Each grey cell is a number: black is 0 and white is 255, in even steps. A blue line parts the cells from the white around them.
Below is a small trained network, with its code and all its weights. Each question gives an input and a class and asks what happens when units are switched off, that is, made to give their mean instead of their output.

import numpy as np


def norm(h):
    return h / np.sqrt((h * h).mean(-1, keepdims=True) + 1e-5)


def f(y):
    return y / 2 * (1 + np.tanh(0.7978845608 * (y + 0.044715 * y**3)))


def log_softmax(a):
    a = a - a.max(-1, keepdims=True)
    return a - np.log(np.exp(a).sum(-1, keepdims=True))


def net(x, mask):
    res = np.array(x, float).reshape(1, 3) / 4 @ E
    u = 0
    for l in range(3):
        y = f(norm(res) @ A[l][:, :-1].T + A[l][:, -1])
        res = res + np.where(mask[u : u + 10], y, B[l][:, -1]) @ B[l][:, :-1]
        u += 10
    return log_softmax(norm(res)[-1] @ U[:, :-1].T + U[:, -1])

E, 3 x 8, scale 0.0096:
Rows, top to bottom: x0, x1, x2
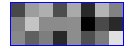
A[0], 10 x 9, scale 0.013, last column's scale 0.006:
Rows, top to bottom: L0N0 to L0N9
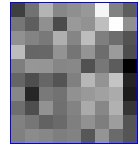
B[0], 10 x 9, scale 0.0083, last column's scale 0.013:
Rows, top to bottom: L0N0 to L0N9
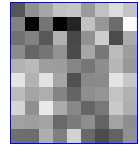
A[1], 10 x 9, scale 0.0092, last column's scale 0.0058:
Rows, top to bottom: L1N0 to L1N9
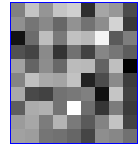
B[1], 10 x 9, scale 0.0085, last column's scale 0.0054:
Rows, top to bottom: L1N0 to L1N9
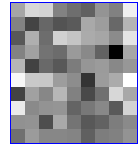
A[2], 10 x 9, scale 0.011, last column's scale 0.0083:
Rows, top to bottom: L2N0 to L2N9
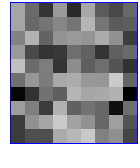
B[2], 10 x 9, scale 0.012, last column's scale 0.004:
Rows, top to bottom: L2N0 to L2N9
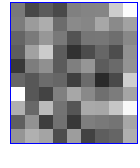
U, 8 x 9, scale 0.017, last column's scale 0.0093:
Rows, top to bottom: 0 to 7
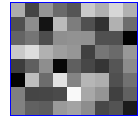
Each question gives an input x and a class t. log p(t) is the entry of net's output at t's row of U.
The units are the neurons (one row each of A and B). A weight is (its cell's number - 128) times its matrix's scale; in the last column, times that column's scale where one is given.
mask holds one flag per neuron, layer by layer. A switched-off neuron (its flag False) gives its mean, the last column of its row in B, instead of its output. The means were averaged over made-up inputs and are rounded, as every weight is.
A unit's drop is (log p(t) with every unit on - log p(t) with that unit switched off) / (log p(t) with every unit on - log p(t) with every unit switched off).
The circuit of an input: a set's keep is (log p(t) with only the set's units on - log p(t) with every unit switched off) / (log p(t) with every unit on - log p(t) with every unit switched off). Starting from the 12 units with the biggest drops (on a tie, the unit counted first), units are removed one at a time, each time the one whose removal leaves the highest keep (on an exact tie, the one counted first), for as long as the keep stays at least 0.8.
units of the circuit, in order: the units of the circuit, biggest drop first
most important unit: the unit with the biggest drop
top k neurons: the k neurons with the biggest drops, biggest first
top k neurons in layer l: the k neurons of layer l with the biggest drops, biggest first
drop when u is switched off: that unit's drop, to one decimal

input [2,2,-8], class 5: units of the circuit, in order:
L0N5, L1N2
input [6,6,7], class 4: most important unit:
L0N0
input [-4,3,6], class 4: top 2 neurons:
L2N3, L0N5
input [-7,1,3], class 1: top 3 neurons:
L0N1, L1N6, L2N7
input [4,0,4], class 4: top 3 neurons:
L0N1, L1N3, L2N3
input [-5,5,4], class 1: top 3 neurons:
L0N1, L1N6, L0N0
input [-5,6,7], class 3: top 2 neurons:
L0N1, L1N5
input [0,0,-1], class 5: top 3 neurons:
L0N1, L1N2, L0N2
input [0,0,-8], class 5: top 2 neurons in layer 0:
L0N1, L0N5
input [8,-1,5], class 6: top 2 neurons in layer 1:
L1N3, L1N2
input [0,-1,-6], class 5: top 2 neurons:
L0N1, L1N2
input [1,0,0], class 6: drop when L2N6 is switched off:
0.2
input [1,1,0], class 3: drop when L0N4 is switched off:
0.0
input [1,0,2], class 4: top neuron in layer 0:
L0N0
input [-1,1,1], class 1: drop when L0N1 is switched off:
0.9
